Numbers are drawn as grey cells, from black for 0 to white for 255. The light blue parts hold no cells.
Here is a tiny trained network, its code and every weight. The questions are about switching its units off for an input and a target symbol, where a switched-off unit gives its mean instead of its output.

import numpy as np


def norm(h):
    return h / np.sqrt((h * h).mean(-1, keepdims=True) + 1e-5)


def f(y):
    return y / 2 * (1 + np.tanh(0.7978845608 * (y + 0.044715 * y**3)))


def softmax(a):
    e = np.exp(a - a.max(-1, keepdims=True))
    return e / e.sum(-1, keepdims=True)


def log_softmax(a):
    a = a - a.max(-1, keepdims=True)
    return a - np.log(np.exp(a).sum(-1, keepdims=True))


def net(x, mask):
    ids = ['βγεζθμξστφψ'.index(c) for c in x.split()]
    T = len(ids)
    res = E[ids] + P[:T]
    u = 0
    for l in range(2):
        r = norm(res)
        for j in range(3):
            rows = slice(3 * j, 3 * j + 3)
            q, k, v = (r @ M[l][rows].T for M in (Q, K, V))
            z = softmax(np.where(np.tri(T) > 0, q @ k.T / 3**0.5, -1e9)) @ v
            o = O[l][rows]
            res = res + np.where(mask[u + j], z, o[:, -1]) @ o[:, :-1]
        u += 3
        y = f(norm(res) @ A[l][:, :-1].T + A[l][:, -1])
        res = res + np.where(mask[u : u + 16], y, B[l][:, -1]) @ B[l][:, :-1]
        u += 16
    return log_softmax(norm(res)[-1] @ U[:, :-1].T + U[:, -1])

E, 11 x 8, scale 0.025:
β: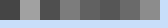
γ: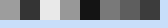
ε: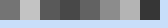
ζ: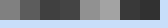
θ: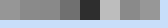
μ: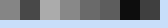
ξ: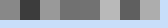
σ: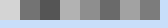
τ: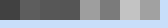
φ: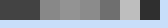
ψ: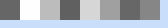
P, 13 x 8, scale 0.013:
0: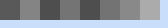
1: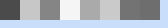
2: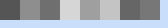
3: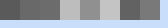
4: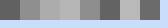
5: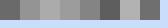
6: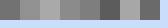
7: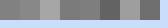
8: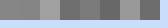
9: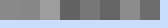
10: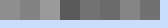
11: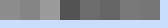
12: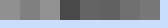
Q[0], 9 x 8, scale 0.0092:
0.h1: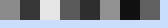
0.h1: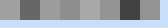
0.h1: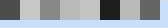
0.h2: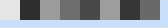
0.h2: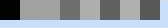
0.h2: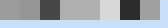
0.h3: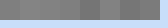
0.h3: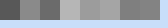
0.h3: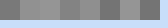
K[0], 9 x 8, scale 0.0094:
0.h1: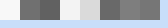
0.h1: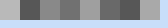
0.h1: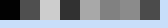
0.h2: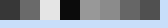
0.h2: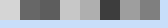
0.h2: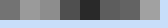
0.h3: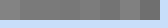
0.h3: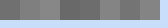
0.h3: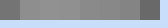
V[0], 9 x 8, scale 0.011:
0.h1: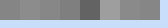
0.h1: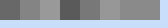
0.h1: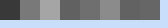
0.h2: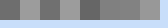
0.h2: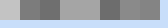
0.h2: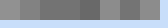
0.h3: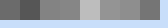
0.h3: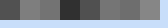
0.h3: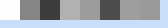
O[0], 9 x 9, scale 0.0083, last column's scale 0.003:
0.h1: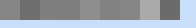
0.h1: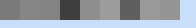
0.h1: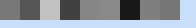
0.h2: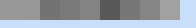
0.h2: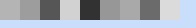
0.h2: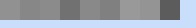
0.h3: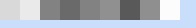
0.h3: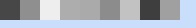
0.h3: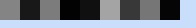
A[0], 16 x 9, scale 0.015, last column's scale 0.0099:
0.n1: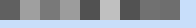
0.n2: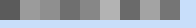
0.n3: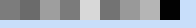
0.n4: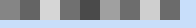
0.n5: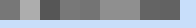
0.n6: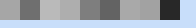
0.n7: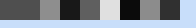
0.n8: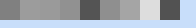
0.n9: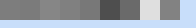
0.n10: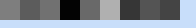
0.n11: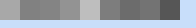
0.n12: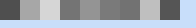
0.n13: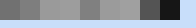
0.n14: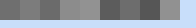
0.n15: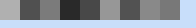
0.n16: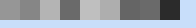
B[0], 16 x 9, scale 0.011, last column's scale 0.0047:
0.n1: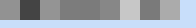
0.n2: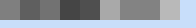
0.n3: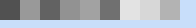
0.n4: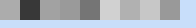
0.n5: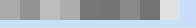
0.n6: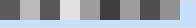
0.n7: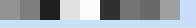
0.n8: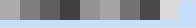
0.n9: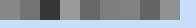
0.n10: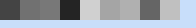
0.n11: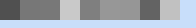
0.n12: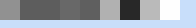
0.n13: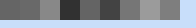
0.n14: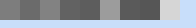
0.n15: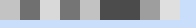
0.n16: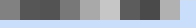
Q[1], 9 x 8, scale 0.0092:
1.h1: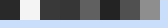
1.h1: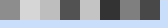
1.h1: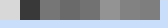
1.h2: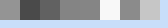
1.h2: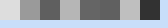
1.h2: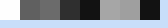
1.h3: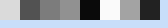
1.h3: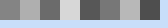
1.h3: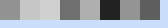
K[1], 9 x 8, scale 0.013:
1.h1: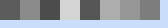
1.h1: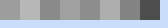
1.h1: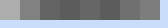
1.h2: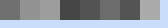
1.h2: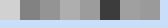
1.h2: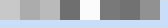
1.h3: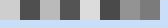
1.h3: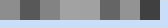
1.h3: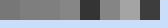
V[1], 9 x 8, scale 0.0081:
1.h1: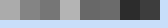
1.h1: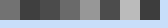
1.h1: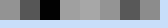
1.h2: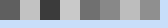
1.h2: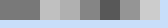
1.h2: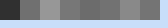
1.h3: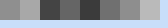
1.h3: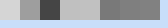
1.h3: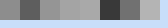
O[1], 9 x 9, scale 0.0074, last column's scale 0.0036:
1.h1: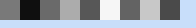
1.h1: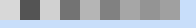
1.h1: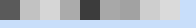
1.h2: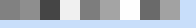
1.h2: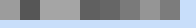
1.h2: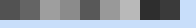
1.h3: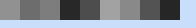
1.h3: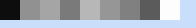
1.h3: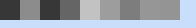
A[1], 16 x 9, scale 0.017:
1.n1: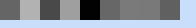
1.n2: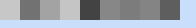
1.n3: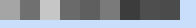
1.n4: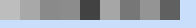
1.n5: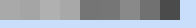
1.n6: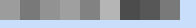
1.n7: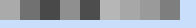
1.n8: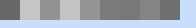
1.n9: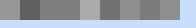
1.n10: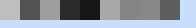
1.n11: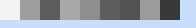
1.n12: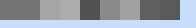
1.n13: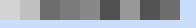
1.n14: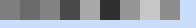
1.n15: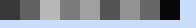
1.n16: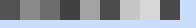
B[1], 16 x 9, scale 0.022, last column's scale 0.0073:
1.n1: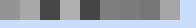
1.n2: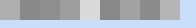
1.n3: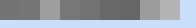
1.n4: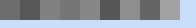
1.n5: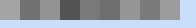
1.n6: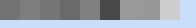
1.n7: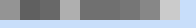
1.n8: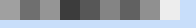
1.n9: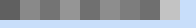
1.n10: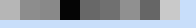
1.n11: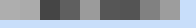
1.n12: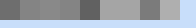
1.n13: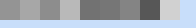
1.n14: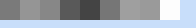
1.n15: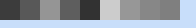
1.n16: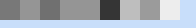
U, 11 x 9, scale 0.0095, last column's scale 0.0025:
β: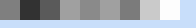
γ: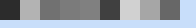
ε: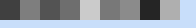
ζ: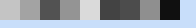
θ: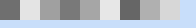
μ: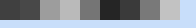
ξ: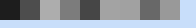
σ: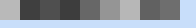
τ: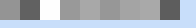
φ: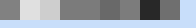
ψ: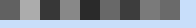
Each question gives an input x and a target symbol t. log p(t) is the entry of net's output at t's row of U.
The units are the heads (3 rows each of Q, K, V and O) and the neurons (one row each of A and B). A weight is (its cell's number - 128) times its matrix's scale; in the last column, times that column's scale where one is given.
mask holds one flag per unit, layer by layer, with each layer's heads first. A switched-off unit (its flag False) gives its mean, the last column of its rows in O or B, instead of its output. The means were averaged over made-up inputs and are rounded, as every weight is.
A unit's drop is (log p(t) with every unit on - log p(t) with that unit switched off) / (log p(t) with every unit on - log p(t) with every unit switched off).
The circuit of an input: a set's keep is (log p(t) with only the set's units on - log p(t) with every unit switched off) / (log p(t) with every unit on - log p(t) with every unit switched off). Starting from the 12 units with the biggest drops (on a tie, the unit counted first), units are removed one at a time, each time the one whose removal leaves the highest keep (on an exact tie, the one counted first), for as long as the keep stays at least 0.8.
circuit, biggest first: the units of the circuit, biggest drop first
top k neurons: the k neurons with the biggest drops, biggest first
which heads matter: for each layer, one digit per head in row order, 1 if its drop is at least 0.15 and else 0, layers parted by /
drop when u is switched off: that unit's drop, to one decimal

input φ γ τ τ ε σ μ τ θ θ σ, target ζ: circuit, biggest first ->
1.n11
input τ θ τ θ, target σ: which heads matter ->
001 / 000
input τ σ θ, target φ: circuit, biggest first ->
1.h1, 1.n13
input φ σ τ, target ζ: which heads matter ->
011 / 001
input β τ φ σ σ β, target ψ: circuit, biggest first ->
0.h3, 1.n1
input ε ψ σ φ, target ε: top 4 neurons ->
0.n11, 1.n14, 1.n8, 0.n16
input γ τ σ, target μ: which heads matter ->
011 / 010
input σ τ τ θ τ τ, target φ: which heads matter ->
010 / 000
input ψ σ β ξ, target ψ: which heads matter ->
101 / 100
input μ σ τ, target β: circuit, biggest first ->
0.h2, 1.h1, 1.n7
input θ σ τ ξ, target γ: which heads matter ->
111 / 000
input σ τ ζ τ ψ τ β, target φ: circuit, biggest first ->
0.h2, 1.n13
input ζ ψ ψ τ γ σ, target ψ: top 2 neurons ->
0.n6, 1.n8
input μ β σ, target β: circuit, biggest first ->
1.h1
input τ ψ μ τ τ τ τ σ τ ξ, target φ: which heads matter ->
100 / 001
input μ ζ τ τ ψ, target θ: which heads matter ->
000 / 000
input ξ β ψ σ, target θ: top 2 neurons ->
0.n11, 1.n16
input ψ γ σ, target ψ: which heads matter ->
001 / 100
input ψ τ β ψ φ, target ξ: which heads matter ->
000 / 000
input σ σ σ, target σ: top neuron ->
1.n10
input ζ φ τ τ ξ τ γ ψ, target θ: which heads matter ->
001 / 000
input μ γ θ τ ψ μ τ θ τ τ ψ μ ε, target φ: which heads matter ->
011 / 000
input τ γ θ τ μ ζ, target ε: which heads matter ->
000 / 000
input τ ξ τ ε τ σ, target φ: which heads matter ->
000 / 001
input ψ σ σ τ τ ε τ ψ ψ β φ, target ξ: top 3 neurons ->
0.n15, 1.n15, 0.n7
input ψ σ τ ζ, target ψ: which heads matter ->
111 / 100
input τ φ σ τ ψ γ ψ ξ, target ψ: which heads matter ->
100 / 100
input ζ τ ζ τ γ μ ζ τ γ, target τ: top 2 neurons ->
1.n2, 0.n6
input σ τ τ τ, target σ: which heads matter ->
111 / 000
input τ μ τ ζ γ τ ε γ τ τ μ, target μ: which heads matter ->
001 / 000
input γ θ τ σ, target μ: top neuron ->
0.n11
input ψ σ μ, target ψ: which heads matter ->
101 / 100
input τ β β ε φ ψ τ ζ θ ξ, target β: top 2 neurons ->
0.n4, 0.n12
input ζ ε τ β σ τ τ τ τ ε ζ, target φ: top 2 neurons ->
1.n13, 0.n12
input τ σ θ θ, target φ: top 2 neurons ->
0.n12, 1.n13
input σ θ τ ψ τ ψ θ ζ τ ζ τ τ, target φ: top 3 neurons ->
1.n13, 0.n8, 0.n12
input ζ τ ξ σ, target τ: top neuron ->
0.n11
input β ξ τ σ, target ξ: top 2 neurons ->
0.n11, 1.n8
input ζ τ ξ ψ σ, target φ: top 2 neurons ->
0.n6, 1.n8
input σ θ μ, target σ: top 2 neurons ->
1.n10, 0.n15
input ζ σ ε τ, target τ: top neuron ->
0.n10
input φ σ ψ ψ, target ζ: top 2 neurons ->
0.n11, 0.n1
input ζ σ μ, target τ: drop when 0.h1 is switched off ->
0.9
